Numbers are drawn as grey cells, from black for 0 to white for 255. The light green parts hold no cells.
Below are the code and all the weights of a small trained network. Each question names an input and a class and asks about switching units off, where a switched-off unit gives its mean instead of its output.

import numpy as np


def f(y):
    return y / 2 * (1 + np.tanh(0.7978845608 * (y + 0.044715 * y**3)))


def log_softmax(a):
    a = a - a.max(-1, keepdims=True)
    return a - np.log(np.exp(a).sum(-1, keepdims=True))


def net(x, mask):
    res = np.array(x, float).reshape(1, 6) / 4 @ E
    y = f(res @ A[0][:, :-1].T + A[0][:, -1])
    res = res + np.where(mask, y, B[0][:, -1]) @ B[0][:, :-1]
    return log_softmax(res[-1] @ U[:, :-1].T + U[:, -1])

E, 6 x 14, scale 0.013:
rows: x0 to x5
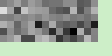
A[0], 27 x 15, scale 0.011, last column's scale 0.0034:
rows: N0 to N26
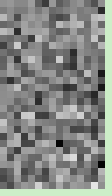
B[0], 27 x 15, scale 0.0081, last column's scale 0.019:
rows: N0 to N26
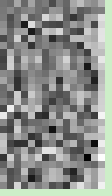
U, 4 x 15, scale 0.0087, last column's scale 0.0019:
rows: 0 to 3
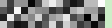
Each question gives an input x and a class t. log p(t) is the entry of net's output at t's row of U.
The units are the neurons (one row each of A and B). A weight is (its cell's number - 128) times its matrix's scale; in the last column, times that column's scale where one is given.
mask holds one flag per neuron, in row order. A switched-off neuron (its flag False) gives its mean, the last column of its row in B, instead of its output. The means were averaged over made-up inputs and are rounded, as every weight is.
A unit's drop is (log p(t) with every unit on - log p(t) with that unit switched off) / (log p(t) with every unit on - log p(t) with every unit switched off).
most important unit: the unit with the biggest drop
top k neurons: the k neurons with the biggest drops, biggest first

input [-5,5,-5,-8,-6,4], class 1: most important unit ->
N26
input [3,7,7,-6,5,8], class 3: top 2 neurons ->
(N20 N12)
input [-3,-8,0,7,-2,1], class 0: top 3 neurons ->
(N24 N25 N19)
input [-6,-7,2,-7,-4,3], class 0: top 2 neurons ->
(N24 N6)
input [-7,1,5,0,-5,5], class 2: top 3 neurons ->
(N22 N16 N15)
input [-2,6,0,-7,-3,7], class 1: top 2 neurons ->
(N5 N26)
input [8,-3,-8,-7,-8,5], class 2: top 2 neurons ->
(N22 N15)
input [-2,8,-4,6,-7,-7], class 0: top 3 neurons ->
(N4 N21 N2)
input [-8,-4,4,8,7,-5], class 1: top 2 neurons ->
(N13 N18)
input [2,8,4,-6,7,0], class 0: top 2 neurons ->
(N4 N2)
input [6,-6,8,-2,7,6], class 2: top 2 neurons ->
(N9 N12)
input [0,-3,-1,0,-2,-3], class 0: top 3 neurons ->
(N20 N25 N12)
